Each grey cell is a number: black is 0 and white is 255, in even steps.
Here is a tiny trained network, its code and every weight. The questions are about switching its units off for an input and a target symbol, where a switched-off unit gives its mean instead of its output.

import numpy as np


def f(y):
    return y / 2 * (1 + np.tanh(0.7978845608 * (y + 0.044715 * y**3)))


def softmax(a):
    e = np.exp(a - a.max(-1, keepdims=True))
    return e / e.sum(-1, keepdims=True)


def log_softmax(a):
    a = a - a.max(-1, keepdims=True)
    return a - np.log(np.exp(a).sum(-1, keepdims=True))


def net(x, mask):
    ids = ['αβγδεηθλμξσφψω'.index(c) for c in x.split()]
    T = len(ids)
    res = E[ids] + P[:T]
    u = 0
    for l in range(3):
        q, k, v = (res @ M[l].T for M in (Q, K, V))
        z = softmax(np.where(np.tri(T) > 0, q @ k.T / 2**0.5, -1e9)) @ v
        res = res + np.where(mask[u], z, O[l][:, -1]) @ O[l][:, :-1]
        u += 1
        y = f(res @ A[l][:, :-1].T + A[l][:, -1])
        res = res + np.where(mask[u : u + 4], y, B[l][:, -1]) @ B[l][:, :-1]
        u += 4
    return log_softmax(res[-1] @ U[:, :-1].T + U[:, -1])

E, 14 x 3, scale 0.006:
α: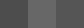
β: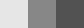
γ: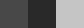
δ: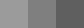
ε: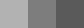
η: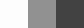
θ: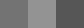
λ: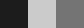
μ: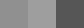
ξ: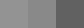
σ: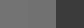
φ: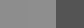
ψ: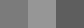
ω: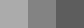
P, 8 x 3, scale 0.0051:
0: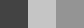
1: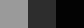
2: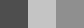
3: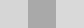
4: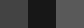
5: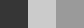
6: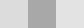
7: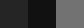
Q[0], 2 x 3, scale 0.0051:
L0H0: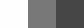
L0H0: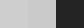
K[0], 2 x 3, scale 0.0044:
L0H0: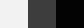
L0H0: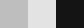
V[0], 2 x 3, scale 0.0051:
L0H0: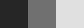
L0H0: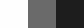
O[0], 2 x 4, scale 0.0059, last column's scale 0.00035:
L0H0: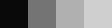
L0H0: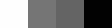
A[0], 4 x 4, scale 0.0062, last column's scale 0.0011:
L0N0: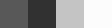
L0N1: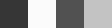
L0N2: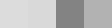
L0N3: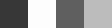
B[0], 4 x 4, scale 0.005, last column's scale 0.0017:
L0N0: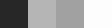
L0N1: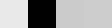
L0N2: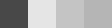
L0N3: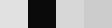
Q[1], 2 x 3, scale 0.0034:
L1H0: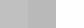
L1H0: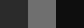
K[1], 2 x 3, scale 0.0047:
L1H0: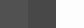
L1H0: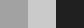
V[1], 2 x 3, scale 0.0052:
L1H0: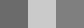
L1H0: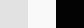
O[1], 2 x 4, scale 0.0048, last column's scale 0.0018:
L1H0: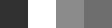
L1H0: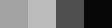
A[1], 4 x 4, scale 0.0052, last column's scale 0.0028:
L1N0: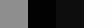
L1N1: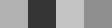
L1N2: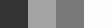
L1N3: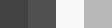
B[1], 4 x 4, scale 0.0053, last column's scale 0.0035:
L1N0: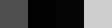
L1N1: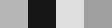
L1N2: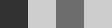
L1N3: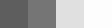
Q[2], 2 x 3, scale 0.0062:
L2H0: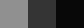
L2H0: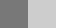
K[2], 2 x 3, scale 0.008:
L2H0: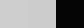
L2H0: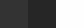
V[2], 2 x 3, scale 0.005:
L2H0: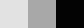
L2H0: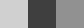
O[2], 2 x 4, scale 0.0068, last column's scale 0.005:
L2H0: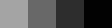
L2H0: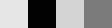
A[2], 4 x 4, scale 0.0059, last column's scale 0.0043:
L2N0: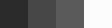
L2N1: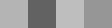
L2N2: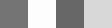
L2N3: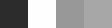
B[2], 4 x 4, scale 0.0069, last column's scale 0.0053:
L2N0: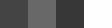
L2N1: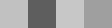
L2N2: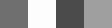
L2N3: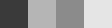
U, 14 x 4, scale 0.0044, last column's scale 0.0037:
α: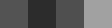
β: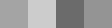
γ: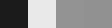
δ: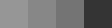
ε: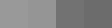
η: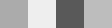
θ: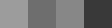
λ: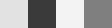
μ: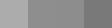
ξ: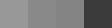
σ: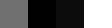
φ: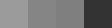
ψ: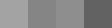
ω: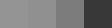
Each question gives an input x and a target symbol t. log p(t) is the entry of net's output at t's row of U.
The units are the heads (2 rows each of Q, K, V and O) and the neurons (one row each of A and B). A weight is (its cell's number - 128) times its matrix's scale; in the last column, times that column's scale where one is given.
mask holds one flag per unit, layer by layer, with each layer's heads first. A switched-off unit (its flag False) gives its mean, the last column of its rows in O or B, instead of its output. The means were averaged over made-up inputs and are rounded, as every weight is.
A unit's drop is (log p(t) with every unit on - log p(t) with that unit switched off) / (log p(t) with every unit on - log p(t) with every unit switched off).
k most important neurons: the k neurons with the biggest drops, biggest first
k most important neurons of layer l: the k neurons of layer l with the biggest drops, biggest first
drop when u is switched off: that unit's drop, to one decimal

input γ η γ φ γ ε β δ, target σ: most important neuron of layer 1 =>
(L1N0)
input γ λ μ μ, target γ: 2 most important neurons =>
(L1N0; L2N3)
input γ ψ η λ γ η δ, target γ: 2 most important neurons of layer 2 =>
(L2N3; L2N2)
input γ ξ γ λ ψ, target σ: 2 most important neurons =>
(L1N0; L0N2)
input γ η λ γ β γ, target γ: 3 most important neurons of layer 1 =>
(L1N3; L1N2; L1N0)
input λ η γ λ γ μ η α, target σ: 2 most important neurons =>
(L1N0; L2N0)
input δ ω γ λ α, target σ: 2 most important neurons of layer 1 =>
(L1N0; L1N3)
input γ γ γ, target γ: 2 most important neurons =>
(L0N0; L2N3)
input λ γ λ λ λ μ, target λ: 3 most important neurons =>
(L0N1; L0N3; L1N1)
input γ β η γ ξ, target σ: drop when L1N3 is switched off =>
0.1
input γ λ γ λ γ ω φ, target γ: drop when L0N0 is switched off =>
0.2
